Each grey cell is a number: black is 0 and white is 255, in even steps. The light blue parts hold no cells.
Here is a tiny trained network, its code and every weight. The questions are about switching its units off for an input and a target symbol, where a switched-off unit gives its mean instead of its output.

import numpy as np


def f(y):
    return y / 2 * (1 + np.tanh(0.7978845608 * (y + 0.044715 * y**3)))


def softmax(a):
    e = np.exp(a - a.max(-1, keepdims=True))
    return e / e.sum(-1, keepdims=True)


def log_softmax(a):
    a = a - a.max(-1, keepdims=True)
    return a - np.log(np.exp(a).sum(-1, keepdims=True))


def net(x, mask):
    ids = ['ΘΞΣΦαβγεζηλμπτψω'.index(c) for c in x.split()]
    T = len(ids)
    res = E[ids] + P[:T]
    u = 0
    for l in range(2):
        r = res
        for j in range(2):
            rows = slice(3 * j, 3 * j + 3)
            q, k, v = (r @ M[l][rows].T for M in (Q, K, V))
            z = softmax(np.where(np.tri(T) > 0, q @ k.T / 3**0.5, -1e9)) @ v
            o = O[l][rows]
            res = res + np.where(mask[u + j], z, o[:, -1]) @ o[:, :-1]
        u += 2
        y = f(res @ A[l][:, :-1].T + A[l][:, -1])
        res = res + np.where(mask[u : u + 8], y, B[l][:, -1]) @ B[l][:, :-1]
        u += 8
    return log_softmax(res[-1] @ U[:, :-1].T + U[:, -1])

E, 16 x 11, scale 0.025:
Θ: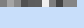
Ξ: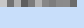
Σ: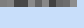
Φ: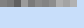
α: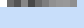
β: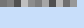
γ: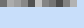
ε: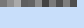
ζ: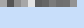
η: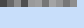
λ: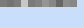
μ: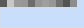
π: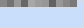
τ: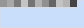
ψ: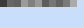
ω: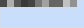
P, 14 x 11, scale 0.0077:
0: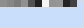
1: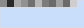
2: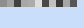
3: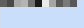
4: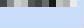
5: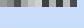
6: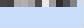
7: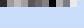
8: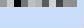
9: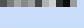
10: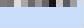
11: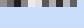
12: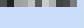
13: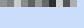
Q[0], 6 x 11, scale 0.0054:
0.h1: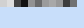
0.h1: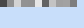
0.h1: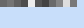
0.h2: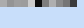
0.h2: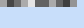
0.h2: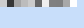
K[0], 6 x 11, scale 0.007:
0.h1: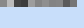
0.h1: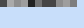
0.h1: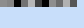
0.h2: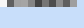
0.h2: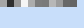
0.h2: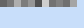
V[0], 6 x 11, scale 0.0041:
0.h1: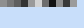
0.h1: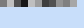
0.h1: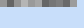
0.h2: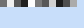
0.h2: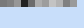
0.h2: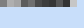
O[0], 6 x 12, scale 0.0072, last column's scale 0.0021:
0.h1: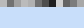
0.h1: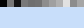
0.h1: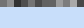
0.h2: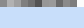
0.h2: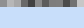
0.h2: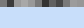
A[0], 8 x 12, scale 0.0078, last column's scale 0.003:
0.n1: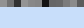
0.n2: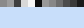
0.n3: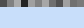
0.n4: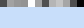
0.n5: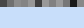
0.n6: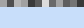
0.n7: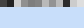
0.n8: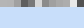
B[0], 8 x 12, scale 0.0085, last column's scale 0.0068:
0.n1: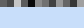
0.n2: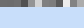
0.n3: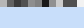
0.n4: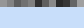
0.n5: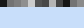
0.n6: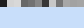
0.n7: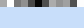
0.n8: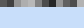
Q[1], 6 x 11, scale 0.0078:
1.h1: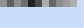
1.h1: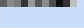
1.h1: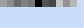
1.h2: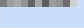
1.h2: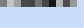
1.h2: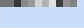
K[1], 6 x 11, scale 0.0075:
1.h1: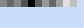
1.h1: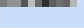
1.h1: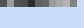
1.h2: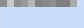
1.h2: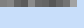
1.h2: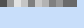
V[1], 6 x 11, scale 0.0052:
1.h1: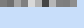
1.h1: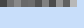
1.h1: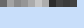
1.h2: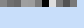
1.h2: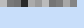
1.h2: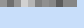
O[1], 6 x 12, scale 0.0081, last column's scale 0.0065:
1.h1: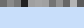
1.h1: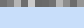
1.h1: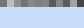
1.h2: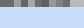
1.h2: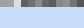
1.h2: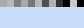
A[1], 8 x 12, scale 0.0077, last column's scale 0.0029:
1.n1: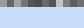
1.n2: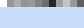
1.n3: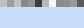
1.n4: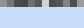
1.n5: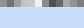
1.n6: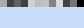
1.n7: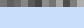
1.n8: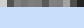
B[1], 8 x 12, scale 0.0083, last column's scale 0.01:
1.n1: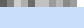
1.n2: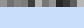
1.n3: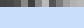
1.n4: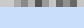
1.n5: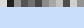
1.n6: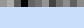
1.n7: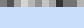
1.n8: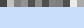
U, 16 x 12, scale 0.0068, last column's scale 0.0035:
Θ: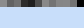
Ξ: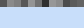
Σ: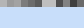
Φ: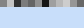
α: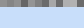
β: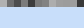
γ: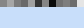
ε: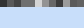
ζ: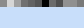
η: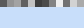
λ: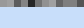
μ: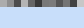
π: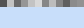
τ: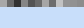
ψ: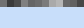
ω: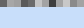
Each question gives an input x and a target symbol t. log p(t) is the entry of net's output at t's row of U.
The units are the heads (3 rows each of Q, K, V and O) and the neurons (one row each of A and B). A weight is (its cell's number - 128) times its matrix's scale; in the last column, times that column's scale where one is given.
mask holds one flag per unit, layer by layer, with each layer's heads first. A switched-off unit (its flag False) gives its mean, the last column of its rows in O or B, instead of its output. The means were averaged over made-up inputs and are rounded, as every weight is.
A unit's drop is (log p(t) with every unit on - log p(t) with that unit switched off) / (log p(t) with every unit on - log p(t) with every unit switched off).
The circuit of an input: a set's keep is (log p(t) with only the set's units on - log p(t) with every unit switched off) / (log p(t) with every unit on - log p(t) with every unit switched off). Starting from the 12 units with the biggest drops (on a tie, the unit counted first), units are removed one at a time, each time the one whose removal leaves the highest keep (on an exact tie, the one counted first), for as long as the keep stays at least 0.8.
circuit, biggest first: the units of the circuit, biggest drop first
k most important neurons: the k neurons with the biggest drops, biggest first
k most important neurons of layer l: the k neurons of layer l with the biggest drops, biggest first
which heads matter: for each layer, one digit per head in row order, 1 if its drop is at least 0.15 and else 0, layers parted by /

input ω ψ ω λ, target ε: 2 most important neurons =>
[1.n3 0.n6]
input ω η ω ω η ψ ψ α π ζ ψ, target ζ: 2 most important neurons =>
[0.n7 0.n4]
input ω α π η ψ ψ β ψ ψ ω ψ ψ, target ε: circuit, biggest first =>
[0.n1 0.n7]
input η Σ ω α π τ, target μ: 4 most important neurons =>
[0.n4 1.n1 0.n6 0.n3]
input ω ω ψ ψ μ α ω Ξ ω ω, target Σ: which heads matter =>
01 / 01
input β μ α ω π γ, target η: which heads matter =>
00 / 10
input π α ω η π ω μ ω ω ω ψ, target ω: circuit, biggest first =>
[1.n1 1.h2 0.n1]
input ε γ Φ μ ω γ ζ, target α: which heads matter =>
01 / 00
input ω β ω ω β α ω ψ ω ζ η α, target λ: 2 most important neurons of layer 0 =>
[0.n1 0.n6]
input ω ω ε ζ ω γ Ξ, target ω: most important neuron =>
[0.n3]
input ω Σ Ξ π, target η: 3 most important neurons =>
[0.n5 1.n2 0.n6]
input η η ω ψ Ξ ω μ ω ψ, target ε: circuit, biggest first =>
[0.n7 0.n1]
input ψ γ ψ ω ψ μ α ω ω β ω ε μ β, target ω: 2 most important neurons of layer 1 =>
[1.n1 1.n4]
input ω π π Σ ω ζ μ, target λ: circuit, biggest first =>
[1.n3 0.n7 0.n8]
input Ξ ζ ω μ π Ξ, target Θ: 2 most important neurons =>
[0.n7 1.n5]
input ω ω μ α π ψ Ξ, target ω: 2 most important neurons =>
[0.n6 0.n3]
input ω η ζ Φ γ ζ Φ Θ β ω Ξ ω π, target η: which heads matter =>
00 / 01
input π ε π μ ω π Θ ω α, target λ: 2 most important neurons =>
[1.n8 1.n2]
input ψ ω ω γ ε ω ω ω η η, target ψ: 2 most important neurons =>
[1.n3 0.n7]
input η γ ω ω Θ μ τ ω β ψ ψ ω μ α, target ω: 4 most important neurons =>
[1.n1 0.n3 0.n6 0.n7]
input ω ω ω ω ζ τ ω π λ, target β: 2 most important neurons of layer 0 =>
[0.n7 0.n2]
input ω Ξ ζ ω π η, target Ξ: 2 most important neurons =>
[0.n4 1.n1]
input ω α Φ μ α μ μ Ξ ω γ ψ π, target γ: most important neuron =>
[1.n6]
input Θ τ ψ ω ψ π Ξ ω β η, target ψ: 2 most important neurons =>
[0.n7 1.n3]
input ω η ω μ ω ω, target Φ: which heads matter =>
10 / 00
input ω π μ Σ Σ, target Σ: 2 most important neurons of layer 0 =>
[0.n6 0.n8]
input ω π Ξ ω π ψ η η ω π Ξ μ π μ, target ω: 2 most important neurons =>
[0.n3 1.n3]
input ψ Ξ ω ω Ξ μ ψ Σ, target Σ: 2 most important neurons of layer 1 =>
[1.n4 1.n7]
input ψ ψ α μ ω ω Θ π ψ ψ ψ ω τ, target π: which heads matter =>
00 / 11
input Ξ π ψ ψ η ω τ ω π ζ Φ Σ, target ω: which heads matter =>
10 / 01
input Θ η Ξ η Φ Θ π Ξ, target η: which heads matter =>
00 / 01
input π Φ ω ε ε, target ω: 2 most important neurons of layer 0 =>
[0.n7 0.n3]
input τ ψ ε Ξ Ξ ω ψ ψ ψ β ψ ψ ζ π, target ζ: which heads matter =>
01 / 01
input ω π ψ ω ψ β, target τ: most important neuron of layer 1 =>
[1.n5]
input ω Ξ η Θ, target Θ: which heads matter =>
10 / 00
